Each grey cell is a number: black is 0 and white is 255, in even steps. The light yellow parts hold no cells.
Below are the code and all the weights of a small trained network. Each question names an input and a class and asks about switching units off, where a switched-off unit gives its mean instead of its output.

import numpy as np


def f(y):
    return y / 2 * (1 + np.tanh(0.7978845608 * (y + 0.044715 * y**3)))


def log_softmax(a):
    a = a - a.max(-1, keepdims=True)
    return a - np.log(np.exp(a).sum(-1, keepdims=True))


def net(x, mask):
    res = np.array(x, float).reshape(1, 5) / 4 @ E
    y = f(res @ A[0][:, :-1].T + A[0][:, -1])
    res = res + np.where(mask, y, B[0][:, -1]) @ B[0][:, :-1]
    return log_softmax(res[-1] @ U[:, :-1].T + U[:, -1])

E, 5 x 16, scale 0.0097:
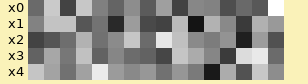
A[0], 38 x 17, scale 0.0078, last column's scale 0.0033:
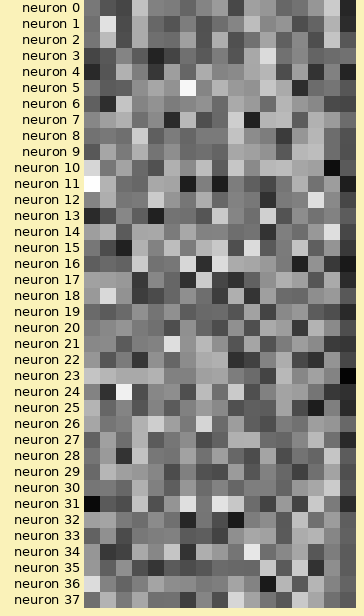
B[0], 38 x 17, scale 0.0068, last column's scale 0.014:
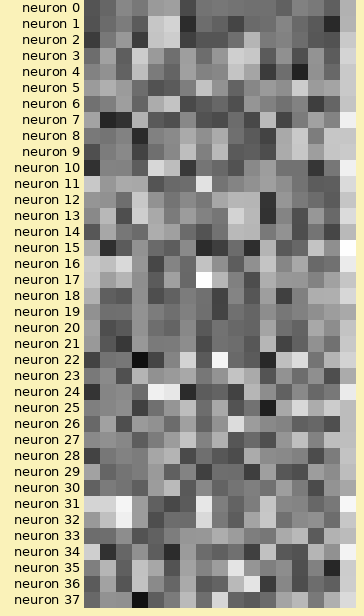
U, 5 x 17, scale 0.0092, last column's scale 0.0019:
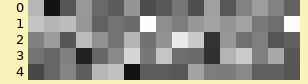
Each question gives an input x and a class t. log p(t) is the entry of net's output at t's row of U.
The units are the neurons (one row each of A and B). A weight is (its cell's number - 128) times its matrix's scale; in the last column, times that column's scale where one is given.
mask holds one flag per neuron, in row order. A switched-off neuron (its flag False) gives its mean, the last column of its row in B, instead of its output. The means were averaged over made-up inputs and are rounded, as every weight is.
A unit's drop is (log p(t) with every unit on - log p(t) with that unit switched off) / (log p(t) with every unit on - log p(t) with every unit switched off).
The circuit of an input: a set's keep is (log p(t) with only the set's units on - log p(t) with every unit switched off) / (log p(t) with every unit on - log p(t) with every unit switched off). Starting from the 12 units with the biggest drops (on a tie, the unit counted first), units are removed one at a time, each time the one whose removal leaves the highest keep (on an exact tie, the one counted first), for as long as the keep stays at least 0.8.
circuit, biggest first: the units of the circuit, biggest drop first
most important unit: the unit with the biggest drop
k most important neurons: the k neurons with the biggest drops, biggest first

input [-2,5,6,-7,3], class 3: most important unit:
neuron 22
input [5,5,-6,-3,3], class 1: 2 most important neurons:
neuron 17; neuron 32
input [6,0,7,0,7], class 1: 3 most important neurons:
neuron 31; neuron 16; neuron 5
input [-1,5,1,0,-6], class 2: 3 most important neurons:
neuron 13; neuron 3; neuron 15
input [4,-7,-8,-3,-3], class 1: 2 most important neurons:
neuron 32; neuron 17
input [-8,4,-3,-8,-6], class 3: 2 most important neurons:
neuron 22; neuron 25
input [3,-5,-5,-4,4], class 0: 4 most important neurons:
neuron 15; neuron 31; neuron 34; neuron 16
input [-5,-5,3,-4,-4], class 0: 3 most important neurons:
neuron 34; neuron 15; neuron 2
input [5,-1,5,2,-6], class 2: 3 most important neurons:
neuron 13; neuron 3; neuron 4
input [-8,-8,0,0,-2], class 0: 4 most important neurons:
neuron 34; neuron 15; neuron 21; neuron 2
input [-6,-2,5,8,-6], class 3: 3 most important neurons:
neuron 8; neuron 9; neuron 37
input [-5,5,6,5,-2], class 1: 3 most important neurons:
neuron 31; neuron 16; neuron 15
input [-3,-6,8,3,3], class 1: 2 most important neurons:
neuron 31; neuron 16
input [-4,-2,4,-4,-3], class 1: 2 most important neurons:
neuron 37; neuron 9
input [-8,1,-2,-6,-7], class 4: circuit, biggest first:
neuron 24
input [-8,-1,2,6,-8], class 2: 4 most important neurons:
neuron 13; neuron 4; neuron 3; neuron 35
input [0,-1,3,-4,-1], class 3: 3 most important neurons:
neuron 22; neuron 11; neuron 32
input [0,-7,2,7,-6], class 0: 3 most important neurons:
neuron 15; neuron 34; neuron 22
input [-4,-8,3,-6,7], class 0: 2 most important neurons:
neuron 15; neuron 34
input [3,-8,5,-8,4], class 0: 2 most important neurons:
neuron 15; neuron 34
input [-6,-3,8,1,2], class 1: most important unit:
neuron 31
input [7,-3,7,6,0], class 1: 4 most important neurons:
neuron 31; neuron 16; neuron 24; neuron 10
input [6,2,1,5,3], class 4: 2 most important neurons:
neuron 1; neuron 22
